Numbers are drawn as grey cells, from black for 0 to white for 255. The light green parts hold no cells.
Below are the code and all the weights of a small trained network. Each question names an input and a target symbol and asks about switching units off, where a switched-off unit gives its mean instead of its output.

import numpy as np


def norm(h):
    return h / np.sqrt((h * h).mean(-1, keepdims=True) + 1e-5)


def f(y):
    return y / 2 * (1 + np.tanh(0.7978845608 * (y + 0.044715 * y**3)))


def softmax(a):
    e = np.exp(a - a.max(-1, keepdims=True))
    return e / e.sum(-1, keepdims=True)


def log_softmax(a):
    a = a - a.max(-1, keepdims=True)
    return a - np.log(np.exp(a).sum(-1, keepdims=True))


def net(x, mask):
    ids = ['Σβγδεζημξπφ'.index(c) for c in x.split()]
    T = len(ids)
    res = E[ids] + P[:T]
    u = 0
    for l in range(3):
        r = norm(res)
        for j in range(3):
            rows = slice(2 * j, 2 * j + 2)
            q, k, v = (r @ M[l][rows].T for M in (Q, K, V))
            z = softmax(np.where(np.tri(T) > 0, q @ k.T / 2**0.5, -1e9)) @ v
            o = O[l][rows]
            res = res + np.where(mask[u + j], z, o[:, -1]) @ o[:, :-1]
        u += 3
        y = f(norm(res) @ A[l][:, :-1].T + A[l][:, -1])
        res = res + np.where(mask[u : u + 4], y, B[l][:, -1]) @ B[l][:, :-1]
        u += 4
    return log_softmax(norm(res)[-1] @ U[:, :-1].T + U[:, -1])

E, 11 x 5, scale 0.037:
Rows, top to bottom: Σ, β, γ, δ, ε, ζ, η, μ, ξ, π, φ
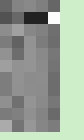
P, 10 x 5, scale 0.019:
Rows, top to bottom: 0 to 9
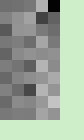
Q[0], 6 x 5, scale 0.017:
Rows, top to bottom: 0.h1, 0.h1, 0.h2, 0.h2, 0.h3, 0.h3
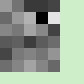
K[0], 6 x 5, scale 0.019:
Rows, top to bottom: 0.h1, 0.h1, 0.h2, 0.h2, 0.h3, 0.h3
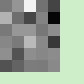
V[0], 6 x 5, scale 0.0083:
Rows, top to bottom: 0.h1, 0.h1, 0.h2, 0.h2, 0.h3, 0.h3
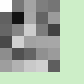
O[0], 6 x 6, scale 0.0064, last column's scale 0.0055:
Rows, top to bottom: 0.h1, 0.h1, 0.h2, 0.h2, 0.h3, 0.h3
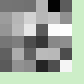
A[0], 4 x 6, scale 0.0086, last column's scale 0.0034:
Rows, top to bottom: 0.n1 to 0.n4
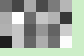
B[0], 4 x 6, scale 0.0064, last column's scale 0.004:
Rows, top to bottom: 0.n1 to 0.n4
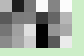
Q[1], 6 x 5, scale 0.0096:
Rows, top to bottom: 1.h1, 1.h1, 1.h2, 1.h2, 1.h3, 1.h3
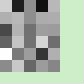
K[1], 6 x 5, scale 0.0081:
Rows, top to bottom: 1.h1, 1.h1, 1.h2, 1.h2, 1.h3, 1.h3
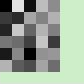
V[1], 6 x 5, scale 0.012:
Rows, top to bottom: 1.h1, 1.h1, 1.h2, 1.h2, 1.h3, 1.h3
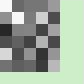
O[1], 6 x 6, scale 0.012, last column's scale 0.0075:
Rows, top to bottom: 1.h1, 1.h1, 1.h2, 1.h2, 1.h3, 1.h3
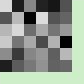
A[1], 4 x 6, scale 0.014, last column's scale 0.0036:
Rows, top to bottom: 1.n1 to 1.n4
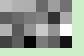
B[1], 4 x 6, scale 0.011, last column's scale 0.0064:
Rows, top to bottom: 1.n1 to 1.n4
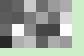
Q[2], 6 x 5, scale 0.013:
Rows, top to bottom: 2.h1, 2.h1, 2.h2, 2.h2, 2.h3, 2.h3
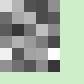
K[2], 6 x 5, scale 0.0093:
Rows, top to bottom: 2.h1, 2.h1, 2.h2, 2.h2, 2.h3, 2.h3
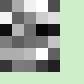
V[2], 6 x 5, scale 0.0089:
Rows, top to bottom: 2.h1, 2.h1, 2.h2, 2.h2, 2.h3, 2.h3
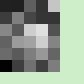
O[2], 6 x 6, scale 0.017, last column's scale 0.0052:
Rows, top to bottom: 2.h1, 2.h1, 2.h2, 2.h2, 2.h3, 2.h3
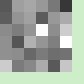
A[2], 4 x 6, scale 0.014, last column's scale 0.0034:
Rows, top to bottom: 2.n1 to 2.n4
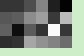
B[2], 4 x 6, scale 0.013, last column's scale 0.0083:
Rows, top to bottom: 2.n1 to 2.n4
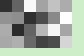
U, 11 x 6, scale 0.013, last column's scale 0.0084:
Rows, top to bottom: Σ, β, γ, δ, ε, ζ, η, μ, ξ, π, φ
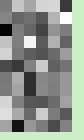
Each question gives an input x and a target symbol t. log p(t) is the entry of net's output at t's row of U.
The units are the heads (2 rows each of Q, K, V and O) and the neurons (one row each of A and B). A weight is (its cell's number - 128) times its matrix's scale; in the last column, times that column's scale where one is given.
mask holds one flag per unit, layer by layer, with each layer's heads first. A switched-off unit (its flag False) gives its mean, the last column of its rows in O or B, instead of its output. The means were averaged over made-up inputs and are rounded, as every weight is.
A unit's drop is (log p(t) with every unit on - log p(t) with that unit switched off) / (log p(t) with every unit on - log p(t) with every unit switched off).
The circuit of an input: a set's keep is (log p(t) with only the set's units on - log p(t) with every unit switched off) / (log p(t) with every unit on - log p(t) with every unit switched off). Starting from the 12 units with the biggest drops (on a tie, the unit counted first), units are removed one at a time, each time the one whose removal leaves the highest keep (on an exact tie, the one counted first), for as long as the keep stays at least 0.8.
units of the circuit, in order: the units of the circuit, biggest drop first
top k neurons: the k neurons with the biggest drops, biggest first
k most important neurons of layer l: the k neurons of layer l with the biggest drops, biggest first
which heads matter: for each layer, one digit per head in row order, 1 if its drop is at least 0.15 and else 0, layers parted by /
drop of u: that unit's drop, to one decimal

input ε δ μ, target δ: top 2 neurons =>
[1.n3 2.n2]
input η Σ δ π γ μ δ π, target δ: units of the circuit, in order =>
[0.h1 1.h1]
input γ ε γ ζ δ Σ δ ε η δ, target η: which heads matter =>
100 / 000 / 000
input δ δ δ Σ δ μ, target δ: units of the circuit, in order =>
[1.h1]
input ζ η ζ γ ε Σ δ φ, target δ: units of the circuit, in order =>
[0.h1 0.n4 1.h1]
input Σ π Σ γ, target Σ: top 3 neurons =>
[1.n3 2.n2 2.n4]
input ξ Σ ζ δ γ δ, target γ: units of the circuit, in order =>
[0.h1 1.n4]
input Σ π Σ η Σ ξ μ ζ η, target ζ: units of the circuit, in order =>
[0.h1 1.n2]
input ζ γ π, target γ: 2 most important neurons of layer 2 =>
[2.n1 2.n2]
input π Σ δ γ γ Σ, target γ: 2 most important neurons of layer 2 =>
[2.n1 2.n2]
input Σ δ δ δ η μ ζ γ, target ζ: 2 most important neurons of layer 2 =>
[2.n1 2.n4]
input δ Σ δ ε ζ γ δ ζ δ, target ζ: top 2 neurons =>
[2.n1 1.n3]
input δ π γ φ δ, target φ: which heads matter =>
100 / 110 / 000
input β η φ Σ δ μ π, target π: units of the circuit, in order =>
[2.h3]
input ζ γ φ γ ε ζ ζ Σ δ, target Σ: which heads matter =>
100 / 000 / 000
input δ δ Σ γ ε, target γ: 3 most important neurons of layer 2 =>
[2.n1 2.n2 2.n4]
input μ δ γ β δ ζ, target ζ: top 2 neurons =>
[0.n3 1.n3]
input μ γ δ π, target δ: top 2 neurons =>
[0.n1 1.n3]
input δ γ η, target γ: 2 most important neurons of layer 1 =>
[1.n3 1.n2]
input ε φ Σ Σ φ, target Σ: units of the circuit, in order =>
[1.h1]
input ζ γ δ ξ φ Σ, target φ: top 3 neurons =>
[2.n1 1.n3 2.n2]
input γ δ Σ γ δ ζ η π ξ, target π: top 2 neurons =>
[1.n3 0.n4]
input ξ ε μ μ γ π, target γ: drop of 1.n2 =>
0.1
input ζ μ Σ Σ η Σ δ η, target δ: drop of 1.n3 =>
0.2
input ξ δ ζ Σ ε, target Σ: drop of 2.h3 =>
0.1
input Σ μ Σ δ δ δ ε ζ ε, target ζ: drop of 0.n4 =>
0.0
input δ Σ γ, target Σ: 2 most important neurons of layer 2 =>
[2.n4 2.n2]
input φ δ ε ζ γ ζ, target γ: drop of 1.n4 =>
0.1
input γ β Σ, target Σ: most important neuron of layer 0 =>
[0.n3]
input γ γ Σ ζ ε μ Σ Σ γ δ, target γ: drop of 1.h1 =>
-0.1
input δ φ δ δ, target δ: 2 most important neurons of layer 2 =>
[2.n4 2.n2]
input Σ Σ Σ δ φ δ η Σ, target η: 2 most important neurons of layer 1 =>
[1.n3 1.n2]
